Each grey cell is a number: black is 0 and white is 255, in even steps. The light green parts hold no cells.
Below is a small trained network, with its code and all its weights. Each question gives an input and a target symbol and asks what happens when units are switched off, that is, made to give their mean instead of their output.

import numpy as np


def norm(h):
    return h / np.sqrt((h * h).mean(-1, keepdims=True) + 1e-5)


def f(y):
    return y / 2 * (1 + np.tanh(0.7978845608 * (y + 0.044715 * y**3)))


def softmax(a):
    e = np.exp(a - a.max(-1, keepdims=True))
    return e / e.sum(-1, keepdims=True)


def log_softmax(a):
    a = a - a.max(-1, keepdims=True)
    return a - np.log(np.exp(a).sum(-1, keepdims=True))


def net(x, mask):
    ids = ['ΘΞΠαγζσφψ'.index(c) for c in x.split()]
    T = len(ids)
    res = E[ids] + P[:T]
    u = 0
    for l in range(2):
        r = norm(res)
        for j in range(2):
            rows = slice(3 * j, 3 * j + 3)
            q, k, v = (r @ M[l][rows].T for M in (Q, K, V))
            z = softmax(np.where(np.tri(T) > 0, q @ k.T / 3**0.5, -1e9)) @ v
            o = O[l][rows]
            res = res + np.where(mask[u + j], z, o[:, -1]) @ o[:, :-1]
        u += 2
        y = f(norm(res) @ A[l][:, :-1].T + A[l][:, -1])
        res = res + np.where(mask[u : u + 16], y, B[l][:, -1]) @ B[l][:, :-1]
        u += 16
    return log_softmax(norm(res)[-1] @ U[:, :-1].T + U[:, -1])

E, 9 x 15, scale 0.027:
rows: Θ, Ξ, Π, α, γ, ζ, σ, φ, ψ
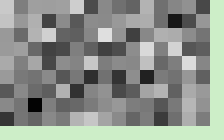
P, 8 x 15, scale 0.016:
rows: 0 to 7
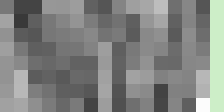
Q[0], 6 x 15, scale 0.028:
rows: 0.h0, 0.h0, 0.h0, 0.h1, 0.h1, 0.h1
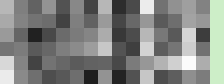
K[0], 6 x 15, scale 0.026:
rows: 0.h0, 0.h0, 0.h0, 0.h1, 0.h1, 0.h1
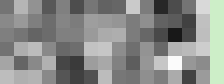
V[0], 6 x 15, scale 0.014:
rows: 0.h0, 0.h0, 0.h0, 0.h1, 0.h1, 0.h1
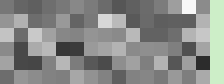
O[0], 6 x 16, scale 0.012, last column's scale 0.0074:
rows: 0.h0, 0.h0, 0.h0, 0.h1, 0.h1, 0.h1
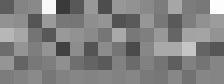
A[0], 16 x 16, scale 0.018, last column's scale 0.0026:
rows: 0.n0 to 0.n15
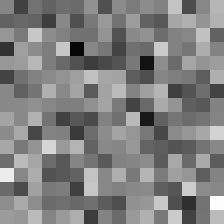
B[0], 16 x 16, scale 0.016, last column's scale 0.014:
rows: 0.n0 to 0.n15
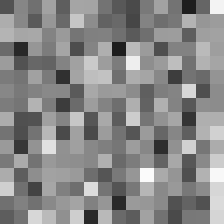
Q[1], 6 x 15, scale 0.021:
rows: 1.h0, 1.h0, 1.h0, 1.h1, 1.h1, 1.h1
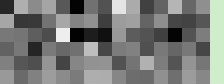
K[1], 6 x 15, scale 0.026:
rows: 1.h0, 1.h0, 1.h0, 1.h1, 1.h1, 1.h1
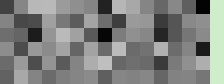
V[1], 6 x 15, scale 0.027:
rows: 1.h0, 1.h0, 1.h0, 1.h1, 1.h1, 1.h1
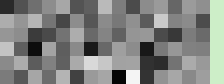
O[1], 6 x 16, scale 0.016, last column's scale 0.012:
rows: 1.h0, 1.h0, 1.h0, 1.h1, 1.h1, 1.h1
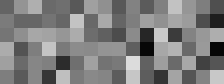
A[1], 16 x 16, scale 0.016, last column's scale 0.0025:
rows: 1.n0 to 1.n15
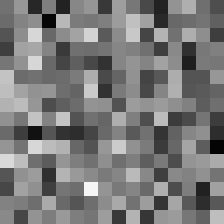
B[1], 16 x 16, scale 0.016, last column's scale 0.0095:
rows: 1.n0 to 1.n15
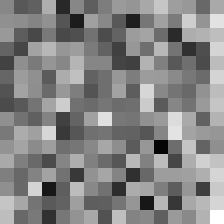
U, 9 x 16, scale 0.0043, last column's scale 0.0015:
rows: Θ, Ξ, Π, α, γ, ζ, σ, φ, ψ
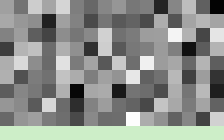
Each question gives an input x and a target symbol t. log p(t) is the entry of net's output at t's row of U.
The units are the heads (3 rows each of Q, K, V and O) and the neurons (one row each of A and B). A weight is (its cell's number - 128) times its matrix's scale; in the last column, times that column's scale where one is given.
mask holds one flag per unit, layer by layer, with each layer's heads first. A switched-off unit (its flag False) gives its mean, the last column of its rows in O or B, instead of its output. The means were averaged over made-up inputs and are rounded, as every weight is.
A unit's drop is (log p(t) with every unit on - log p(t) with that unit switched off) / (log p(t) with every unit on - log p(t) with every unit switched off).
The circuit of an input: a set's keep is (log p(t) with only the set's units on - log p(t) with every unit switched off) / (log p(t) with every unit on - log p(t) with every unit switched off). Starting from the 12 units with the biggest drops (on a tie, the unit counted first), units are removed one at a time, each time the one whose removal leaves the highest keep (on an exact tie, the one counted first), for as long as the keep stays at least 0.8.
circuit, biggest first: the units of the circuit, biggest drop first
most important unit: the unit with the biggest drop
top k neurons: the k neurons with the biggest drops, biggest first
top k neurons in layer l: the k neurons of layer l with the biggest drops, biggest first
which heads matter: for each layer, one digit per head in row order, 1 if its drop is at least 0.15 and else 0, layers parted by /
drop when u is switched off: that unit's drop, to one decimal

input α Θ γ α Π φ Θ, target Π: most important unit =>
1.h0
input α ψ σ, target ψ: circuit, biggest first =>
[1.h1; 0.n5]
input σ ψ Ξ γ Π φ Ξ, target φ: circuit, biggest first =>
[1.h1; 0.n1]
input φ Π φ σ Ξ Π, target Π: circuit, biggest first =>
[0.h1; 1.h0]
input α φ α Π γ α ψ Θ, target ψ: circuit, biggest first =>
[1.h1; 0.n12]
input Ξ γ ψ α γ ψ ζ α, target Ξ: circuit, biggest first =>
[0.h0; 1.h0]
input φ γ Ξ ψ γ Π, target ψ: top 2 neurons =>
[0.n12; 0.n5]
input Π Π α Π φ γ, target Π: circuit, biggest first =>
[1.h0; 0.h1]
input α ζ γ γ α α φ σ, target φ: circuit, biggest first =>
[1.h1; 0.n9]
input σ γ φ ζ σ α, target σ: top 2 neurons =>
[0.n3; 0.n15]
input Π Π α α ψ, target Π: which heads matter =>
00 / 10
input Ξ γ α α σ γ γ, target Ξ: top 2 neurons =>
[0.n1; 1.n11]
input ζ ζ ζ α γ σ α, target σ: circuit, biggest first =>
[1.h1; 0.n3; 1.n1]
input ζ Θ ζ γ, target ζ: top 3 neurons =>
[0.n12; 0.n8; 0.n4]
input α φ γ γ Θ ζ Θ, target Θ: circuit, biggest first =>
[0.n10]
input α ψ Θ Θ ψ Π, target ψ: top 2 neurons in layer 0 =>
[0.n5; 0.n12]
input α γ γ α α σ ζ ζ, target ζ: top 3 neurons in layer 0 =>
[0.n8; 0.n13; 0.n11]
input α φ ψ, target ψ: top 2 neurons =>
[0.n5; 0.n12]
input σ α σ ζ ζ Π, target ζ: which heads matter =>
00 / 01
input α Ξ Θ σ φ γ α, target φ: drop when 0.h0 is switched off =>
0.1
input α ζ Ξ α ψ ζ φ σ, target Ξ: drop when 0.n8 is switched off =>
0.0
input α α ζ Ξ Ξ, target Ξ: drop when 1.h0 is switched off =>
0.2
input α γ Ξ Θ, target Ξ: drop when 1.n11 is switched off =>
0.2
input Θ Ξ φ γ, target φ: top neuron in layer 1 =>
[1.n8]
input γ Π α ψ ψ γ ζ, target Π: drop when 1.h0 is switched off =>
0.6
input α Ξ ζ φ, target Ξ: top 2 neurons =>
[1.n11; 0.n0]
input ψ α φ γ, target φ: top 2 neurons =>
[0.n12; 0.n9]
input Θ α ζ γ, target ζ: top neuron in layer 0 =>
[0.n12]
